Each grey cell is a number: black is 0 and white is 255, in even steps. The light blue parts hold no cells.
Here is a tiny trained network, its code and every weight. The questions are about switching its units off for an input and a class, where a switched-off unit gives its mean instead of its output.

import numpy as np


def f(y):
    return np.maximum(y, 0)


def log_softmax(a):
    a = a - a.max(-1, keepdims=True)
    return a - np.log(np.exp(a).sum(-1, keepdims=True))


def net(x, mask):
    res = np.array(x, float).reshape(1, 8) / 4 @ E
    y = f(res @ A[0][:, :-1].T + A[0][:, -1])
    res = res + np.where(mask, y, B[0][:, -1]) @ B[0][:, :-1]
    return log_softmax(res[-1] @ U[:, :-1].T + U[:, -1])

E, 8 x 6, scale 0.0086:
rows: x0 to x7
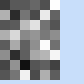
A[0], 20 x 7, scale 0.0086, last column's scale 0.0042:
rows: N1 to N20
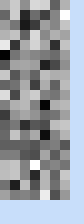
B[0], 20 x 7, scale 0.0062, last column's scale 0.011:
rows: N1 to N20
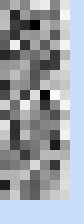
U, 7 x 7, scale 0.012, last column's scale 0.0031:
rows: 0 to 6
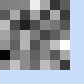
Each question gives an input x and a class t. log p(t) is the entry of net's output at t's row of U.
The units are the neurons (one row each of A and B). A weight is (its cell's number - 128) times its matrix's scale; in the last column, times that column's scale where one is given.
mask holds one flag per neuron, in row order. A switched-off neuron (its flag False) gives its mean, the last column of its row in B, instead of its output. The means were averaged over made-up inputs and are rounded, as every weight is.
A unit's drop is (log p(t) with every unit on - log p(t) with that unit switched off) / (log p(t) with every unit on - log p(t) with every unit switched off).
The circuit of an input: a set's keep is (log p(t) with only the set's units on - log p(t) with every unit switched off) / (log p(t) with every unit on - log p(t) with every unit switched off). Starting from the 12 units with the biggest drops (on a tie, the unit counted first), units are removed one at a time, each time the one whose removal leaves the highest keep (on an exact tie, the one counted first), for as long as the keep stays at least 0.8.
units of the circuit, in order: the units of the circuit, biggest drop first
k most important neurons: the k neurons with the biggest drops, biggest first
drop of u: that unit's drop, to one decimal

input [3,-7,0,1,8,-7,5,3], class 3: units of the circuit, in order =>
[N2 N14]
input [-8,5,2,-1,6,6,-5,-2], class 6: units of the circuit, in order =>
[N20]
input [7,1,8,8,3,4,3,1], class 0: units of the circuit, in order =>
[N19 N3 N8]
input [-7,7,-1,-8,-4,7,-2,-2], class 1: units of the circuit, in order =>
[N10 N5]
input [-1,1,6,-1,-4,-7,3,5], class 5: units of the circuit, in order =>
[N6 N9]
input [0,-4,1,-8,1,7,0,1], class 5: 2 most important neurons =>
[N11 N6]
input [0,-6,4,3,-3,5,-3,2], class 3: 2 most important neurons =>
[N11 N1]
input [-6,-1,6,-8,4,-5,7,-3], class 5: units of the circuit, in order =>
[N6 N11]
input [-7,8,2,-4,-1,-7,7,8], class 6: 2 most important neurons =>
[N20 N18]
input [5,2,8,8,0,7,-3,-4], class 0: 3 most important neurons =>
[N4 N17 N19]
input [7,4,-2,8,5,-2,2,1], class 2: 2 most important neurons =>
[N3 N11]
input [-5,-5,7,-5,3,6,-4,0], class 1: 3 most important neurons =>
[N10 N5 N14]
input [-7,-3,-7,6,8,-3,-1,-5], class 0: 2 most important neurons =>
[N17 N4]
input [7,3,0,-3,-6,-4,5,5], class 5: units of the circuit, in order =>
[N6]
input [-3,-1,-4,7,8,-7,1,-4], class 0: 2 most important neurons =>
[N17 N1]
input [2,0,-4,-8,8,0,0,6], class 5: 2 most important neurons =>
[N6 N19]
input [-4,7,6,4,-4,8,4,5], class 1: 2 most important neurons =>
[N10 N5]
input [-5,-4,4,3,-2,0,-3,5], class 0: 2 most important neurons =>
[N1 N17]
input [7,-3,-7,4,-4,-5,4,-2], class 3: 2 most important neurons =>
[N11 N14]
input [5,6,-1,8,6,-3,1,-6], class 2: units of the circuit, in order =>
[N3]
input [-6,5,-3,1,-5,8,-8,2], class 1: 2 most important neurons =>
[N10 N5]
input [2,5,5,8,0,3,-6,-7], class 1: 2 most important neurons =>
[N10 N5]
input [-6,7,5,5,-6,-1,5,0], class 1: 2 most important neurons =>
[N5 N10]
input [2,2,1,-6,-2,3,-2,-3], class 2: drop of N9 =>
0.3
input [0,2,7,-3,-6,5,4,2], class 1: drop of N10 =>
0.2
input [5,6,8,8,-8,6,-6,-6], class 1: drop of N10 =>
0.1
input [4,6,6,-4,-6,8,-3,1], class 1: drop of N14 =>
0.0
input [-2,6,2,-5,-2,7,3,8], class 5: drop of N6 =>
0.1
